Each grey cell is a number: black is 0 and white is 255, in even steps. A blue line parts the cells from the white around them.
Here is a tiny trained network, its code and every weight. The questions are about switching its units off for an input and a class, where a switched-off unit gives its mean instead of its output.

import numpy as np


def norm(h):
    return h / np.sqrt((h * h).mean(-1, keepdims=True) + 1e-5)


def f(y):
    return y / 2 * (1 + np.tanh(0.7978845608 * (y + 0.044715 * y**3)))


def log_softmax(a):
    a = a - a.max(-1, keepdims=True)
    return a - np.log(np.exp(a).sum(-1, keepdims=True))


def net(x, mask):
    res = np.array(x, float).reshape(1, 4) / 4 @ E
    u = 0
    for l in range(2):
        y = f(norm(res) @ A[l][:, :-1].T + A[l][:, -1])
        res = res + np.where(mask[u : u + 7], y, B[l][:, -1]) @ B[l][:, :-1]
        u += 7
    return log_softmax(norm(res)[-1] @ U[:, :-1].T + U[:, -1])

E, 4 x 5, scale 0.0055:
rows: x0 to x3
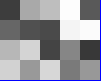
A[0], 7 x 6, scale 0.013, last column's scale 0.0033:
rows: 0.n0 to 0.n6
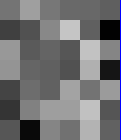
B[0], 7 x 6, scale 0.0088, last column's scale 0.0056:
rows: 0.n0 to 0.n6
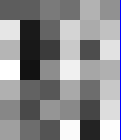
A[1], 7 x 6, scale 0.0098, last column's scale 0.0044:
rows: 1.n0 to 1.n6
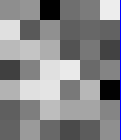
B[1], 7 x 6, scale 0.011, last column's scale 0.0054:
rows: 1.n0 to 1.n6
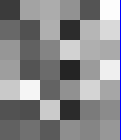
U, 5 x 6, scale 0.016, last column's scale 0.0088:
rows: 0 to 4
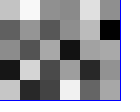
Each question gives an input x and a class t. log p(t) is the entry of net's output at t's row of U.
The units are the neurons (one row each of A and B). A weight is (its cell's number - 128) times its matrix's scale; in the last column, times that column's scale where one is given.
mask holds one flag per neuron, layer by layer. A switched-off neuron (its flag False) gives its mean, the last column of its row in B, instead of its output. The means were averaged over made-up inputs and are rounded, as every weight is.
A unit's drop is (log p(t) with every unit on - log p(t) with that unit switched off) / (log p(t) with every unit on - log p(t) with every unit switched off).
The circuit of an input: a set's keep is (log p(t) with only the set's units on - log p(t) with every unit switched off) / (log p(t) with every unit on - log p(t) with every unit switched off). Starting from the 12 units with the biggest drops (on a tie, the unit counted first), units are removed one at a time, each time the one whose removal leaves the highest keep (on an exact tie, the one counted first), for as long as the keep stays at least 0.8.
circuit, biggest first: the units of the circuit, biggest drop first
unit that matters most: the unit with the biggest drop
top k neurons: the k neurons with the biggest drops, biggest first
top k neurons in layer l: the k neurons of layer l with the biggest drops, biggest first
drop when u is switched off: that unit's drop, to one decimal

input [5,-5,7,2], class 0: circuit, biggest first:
[0.n2, 0.n6, 0.n5]
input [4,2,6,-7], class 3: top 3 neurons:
[1.n0, 0.n3, 0.n2]
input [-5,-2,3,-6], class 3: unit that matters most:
1.n0
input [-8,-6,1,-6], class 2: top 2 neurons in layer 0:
[0.n6, 0.n3]
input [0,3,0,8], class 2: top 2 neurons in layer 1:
[1.n5, 1.n1]
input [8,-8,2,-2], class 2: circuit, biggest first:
[1.n3, 0.n6]
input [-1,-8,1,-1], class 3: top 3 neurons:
[0.n3, 0.n1, 1.n3]
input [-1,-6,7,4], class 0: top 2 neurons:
[0.n2, 0.n6]
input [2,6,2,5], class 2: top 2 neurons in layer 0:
[0.n6, 0.n2]
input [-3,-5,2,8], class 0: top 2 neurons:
[0.n2, 1.n4]
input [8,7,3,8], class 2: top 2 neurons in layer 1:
[1.n3, 1.n5]
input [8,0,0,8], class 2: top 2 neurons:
[1.n3, 1.n5]
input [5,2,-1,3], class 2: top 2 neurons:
[0.n6, 0.n2]
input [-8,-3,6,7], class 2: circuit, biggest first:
[1.n1]
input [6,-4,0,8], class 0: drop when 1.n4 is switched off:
0.4
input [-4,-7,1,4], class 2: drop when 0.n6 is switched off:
-0.1
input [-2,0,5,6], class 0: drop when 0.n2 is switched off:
0.3
